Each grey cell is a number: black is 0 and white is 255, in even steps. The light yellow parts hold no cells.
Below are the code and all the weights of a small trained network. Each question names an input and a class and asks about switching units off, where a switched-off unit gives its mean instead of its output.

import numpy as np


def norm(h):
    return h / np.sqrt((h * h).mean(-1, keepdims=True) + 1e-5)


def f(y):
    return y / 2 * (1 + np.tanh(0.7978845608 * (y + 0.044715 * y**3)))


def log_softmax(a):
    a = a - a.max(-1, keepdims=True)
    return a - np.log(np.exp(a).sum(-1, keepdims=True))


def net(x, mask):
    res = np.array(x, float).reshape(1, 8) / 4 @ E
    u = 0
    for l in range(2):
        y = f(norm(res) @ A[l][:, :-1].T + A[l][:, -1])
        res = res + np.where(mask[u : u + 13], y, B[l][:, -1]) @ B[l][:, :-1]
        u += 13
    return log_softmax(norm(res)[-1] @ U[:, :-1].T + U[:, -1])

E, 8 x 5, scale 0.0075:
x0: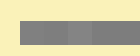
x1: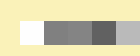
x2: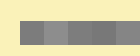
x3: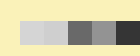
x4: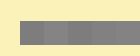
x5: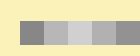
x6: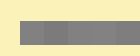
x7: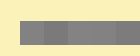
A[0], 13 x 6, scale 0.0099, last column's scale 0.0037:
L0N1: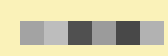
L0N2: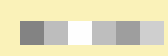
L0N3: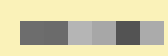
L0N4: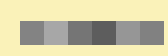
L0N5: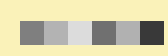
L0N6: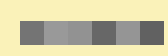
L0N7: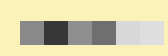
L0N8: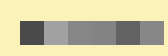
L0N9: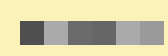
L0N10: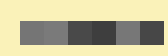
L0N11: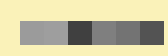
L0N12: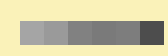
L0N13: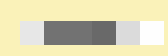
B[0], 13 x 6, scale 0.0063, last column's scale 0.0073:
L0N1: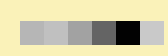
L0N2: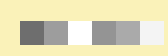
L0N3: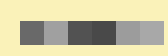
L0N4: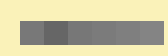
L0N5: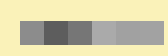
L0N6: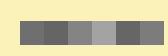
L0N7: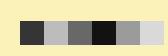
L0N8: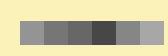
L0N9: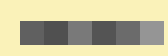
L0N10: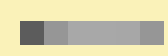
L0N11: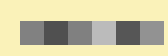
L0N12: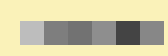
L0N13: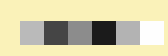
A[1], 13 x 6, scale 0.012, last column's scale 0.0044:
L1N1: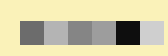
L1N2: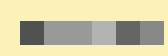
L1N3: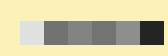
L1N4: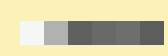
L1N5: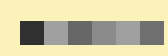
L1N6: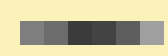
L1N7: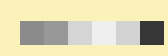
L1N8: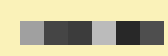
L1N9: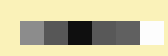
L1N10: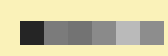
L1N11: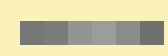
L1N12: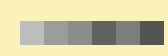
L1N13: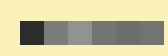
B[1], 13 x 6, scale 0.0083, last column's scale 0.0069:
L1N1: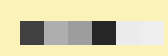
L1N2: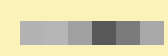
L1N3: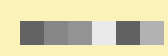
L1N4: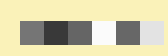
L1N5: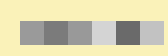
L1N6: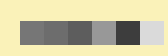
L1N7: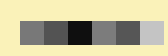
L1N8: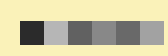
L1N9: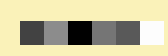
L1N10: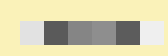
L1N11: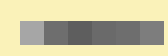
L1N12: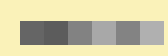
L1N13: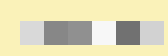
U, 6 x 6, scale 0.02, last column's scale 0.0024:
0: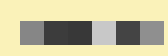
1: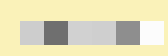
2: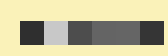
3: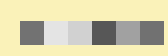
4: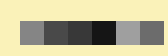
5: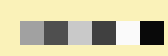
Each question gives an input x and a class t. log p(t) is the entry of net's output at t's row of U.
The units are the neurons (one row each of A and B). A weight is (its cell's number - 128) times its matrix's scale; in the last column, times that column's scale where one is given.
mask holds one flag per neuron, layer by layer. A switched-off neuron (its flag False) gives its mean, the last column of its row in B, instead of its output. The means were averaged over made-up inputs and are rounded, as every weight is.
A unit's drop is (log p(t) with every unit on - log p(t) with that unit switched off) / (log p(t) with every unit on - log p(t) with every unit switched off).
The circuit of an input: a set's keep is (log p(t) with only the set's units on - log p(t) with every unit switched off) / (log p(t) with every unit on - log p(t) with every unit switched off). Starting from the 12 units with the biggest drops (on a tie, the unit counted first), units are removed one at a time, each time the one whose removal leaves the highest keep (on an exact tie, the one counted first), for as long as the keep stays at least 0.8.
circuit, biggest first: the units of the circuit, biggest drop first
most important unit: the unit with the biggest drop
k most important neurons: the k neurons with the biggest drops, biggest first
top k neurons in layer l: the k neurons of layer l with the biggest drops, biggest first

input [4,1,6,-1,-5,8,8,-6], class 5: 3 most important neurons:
(L0N2 L1N4 L1N13)
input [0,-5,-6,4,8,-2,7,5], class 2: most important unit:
L0N2
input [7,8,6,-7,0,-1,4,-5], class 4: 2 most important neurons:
(L0N2 L0N7)
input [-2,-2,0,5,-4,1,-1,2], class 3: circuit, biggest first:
(L1N1 L1N9)
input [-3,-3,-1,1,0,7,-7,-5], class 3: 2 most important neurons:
(L1N4 L1N9)
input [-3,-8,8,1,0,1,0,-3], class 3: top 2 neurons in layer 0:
(L0N13 L0N7)
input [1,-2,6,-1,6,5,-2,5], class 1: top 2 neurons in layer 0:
(L0N2 L0N13)
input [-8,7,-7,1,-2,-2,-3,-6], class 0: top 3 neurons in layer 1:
(L1N4 L1N3 L1N1)
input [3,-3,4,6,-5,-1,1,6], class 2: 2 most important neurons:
(L0N2 L1N1)
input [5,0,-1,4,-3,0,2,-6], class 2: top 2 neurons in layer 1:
(L1N1 L1N4)
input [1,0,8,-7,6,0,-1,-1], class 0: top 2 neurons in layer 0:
(L0N2 L0N13)
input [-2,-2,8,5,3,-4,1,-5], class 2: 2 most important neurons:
(L0N2 L1N1)
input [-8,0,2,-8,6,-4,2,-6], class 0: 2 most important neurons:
(L1N1 L0N13)
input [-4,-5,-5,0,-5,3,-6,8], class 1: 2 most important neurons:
(L0N1 L1N13)
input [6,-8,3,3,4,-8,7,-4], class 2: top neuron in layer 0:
(L0N13)
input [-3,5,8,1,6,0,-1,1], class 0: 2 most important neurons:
(L0N2 L1N4)
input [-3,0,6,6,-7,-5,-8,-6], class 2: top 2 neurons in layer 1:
(L1N1 L1N8)
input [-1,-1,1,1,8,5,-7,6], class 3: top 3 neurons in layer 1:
(L1N4 L1N9 L1N10)
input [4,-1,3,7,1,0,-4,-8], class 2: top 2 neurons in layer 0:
(L0N2 L0N10)
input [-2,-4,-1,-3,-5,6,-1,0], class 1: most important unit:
L1N9
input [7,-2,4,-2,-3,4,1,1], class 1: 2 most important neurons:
(L1N9 L0N13)
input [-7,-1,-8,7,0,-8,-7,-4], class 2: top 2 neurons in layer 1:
(L1N1 L1N8)
